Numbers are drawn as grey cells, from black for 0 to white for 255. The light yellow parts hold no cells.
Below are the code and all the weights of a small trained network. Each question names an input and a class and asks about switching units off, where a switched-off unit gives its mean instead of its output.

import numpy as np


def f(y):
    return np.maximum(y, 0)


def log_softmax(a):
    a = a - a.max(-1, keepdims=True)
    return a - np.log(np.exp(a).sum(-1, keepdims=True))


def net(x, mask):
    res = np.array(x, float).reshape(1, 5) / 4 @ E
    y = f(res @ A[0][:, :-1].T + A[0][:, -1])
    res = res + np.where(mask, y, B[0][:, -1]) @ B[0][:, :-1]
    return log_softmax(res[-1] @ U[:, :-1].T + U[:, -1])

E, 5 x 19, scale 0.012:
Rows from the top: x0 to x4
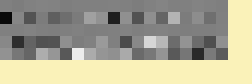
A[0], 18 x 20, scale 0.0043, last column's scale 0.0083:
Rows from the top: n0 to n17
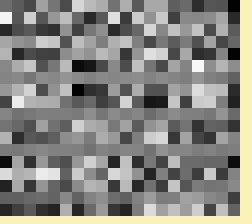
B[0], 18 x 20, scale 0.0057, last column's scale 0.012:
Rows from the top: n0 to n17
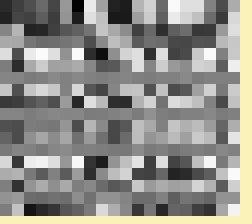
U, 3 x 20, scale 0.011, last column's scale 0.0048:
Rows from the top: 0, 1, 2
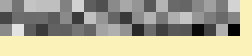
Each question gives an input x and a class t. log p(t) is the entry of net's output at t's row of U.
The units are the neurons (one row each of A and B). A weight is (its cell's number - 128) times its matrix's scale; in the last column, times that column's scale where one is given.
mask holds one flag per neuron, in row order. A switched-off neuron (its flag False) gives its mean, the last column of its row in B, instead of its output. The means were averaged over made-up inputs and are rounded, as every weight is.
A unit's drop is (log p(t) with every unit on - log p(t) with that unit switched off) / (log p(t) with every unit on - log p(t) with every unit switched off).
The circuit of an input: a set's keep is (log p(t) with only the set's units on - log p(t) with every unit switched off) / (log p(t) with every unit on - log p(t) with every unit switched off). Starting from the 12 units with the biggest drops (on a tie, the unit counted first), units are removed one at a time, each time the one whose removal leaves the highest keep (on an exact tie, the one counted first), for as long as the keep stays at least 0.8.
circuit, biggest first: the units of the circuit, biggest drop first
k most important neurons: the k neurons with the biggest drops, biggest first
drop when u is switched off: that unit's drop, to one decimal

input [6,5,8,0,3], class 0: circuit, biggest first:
[n13]
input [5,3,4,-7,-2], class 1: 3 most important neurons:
[n8; n4; n14]
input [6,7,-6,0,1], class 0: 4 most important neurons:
[n13; n1; n8; n0]
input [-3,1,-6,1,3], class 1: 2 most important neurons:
[n4; n7]
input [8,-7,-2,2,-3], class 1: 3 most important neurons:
[n1; n13; n4]
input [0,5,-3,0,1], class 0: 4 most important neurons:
[n13; n1; n8; n0]
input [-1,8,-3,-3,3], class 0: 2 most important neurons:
[n13; n1]
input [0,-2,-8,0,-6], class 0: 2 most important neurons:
[n7; n8]
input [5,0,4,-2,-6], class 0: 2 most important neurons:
[n7; n1]
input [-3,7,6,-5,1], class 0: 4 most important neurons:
[n13; n1; n0; n17]
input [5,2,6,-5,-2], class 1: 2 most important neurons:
[n8; n4]
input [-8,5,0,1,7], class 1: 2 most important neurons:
[n0; n4]
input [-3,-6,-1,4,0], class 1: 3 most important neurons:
[n1; n7; n13]
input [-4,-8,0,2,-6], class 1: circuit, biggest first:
[n1]
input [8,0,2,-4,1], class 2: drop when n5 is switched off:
0.4
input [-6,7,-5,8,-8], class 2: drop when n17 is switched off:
0.2
